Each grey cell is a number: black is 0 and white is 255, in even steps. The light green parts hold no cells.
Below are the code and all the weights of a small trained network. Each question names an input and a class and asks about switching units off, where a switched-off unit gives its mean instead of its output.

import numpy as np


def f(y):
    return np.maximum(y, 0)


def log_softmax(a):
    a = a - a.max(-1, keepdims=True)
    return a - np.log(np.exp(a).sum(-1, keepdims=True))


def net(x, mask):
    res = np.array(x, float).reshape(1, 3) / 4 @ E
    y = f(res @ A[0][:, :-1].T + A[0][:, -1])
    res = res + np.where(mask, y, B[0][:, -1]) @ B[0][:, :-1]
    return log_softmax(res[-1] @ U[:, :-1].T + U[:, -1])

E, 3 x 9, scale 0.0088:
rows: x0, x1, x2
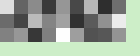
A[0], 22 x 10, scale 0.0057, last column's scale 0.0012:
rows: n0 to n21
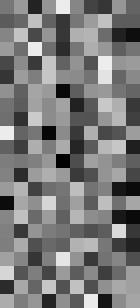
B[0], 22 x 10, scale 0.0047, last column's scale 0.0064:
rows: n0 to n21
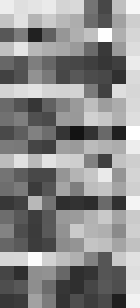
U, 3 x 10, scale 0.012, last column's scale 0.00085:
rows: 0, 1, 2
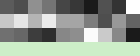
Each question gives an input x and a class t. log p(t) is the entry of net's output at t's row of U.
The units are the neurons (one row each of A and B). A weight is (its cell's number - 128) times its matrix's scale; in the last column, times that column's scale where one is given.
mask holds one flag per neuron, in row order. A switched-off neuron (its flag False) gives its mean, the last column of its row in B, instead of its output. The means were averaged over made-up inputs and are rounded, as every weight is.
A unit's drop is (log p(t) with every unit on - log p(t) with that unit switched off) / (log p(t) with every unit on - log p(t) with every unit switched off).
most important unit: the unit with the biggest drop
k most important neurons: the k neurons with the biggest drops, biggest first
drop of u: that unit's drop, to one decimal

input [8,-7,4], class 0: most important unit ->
n9
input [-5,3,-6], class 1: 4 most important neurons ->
[n6; n11; n1; n9]
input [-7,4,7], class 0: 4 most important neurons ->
[n14; n20; n4; n5]
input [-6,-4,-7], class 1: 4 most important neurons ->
[n6; n11; n1; n9]
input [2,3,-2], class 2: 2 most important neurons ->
[n0; n14]
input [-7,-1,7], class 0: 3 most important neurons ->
[n14; n20; n4]
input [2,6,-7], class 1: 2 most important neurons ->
[n6; n3]
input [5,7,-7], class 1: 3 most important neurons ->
[n6; n3; n11]
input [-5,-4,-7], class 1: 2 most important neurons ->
[n6; n11]
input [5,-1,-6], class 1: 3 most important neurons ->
[n6; n3; n11]
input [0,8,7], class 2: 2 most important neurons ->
[n12; n10]
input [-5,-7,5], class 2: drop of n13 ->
0.3
